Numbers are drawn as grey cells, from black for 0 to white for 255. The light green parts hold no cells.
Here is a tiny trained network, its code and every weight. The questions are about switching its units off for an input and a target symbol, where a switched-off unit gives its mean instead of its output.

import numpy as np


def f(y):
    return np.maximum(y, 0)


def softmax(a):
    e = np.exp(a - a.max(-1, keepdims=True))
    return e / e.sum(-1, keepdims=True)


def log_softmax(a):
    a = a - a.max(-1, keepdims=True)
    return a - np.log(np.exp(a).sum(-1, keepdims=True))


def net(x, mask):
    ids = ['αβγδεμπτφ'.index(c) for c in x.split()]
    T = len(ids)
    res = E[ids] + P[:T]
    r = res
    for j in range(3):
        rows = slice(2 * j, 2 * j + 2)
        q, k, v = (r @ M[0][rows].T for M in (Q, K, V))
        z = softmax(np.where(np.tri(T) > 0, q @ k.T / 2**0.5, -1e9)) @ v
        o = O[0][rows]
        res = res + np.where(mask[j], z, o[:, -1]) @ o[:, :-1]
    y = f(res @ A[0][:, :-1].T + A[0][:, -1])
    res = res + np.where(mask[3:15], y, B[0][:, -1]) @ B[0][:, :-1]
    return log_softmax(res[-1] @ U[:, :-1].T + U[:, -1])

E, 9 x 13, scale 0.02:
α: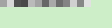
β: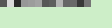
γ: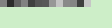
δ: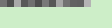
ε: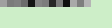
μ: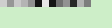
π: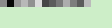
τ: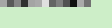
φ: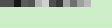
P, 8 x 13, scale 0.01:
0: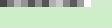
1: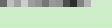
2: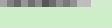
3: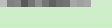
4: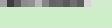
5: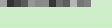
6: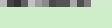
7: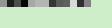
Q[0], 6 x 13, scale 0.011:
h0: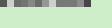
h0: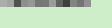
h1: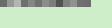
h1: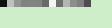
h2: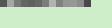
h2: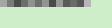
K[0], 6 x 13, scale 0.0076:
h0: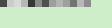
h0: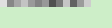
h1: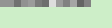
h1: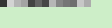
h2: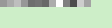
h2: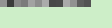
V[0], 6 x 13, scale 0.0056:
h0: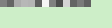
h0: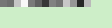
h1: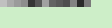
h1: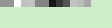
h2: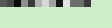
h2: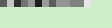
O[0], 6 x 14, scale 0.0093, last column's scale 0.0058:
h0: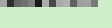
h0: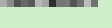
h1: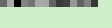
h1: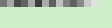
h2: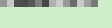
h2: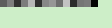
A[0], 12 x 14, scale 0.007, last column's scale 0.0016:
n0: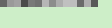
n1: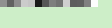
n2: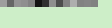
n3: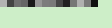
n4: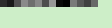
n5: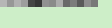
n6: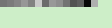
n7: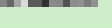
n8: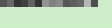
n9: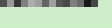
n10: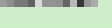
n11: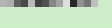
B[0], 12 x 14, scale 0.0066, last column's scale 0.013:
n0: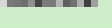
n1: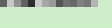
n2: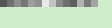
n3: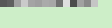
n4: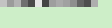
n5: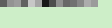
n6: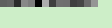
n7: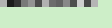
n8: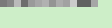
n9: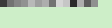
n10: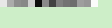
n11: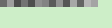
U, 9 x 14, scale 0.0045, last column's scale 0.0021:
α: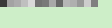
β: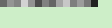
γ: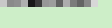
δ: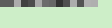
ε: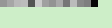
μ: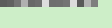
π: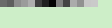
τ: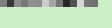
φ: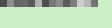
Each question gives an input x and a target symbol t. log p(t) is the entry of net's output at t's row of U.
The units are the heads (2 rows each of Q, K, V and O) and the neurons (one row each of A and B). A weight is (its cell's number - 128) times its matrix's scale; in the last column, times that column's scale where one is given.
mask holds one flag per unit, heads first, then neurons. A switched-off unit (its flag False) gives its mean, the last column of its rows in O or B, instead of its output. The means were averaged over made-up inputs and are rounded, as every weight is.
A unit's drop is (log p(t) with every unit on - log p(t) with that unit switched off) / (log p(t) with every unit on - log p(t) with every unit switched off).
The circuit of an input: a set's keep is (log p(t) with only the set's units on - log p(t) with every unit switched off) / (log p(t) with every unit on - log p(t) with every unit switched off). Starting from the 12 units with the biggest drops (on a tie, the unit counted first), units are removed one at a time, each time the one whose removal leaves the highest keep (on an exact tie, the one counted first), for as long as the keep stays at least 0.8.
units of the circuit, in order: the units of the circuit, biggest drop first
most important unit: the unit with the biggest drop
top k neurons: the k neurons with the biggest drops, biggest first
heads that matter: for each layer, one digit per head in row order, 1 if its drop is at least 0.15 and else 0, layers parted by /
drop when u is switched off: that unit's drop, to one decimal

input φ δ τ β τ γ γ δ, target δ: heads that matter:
011
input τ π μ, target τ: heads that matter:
101
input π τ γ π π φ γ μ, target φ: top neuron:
n11
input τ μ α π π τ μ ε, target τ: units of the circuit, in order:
h0; n2
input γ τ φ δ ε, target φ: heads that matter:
001
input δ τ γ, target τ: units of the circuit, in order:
h0; n2; n7
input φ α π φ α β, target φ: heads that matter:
001
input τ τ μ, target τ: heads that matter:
100
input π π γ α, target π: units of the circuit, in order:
n10; h0; n1
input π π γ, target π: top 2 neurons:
n5; n10
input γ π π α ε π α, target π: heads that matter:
000
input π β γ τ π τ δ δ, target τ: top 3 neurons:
n2; n0; n7
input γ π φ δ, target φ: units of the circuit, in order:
h2; n11
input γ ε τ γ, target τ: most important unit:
h0
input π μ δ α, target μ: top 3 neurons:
n8; n11; n10
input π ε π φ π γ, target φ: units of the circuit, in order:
h2; n10
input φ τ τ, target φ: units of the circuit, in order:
h2; n11
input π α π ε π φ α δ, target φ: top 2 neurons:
n11; n10
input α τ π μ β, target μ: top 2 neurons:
n8; n10
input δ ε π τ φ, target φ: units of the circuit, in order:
h2
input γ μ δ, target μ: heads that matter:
011
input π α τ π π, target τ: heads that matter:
100
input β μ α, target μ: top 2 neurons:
n8; n11
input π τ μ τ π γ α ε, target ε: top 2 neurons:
n4; n3
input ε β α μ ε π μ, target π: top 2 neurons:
n5; n11
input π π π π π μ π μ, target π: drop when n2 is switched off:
0.1
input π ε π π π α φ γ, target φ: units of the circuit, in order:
h2
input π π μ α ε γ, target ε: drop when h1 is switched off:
0.6
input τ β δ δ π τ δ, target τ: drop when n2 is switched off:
0.4
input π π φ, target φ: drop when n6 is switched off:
0.0
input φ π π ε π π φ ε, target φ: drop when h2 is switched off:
1.2
